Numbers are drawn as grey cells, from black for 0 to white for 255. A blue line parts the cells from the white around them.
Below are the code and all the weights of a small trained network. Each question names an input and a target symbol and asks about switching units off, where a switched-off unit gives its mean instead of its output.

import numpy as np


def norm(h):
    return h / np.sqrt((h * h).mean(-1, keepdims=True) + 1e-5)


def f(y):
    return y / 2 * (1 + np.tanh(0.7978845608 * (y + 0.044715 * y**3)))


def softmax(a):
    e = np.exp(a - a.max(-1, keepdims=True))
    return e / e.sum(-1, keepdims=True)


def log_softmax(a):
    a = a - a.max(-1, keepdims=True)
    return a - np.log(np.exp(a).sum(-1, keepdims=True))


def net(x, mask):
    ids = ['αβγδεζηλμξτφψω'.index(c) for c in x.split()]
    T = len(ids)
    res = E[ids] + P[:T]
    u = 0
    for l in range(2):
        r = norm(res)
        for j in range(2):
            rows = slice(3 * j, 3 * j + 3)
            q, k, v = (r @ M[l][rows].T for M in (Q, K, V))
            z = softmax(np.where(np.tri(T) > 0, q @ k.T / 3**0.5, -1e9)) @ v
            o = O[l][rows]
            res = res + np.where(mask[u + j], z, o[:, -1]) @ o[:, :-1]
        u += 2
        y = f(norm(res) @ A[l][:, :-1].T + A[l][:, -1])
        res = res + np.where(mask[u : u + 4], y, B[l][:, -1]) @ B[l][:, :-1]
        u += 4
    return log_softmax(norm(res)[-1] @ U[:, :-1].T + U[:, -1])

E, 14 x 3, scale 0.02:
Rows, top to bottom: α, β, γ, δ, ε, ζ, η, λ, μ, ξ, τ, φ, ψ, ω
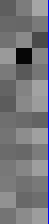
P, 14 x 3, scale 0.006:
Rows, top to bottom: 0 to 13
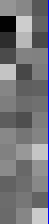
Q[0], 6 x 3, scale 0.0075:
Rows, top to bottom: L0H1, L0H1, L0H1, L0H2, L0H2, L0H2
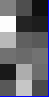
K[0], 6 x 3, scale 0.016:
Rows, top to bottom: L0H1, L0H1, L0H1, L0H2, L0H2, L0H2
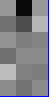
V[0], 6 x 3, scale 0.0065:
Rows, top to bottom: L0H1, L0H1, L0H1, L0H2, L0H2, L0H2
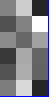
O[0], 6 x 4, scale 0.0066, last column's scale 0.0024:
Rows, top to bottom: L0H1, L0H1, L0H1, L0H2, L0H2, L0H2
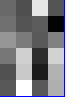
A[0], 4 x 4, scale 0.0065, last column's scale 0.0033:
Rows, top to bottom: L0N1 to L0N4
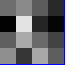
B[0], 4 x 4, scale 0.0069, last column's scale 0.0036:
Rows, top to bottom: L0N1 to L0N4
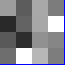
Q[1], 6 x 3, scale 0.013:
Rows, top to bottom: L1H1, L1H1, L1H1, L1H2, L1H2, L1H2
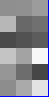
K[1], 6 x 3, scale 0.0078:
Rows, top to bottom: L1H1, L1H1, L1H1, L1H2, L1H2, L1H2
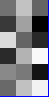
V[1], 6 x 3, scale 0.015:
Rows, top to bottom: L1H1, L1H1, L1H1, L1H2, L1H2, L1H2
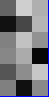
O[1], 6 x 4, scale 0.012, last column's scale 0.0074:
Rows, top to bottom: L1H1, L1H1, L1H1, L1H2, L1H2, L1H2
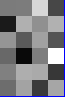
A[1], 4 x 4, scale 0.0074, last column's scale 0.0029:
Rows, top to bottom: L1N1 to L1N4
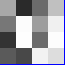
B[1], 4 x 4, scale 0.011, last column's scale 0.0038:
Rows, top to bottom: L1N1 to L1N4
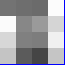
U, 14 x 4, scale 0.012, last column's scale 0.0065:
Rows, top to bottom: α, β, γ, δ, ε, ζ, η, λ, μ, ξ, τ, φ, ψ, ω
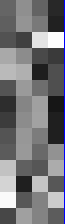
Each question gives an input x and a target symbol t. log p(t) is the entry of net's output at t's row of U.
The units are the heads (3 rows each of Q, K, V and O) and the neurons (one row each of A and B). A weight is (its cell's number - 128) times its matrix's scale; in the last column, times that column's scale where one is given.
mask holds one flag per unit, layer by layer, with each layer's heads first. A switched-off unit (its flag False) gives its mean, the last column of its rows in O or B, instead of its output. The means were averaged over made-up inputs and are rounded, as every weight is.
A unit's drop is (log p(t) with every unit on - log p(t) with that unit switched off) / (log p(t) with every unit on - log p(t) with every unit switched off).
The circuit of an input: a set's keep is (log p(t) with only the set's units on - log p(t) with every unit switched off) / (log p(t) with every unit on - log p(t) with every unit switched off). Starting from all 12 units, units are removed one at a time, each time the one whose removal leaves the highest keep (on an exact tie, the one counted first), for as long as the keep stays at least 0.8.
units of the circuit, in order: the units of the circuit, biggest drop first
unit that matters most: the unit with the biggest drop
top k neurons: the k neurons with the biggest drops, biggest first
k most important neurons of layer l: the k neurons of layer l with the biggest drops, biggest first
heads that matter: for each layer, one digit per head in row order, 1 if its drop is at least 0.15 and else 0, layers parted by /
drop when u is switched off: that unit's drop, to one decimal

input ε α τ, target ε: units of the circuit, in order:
L0H2, L1H2, L0H1, L1N3
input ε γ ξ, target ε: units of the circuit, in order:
L0H2, L1H2, L1N3
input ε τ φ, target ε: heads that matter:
01 / 01
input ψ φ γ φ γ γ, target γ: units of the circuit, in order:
L0H1, L0H2, L1H2
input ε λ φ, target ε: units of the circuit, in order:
L0H2, L1H2, L1N3
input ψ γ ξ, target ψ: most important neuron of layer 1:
L1N4
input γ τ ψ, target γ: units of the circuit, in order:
L0H1, L1H2
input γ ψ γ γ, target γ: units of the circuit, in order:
L1H2, L0H1
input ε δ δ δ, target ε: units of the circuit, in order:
L1H2, L0H2
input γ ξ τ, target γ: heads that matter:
01 / 10
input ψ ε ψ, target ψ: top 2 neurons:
L0N2, L0N4
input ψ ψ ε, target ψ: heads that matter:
11 / 11
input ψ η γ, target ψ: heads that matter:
11 / 11
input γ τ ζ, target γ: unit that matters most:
L1H1
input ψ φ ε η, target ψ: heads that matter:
00 / 01
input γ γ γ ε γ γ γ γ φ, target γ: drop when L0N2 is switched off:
0.2
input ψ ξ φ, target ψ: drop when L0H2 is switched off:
0.4
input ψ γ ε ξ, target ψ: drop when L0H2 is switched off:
0.4
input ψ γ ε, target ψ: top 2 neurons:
L0N4, L1N4
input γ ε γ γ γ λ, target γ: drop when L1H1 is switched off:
0.2
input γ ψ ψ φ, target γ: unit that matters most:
L0H2
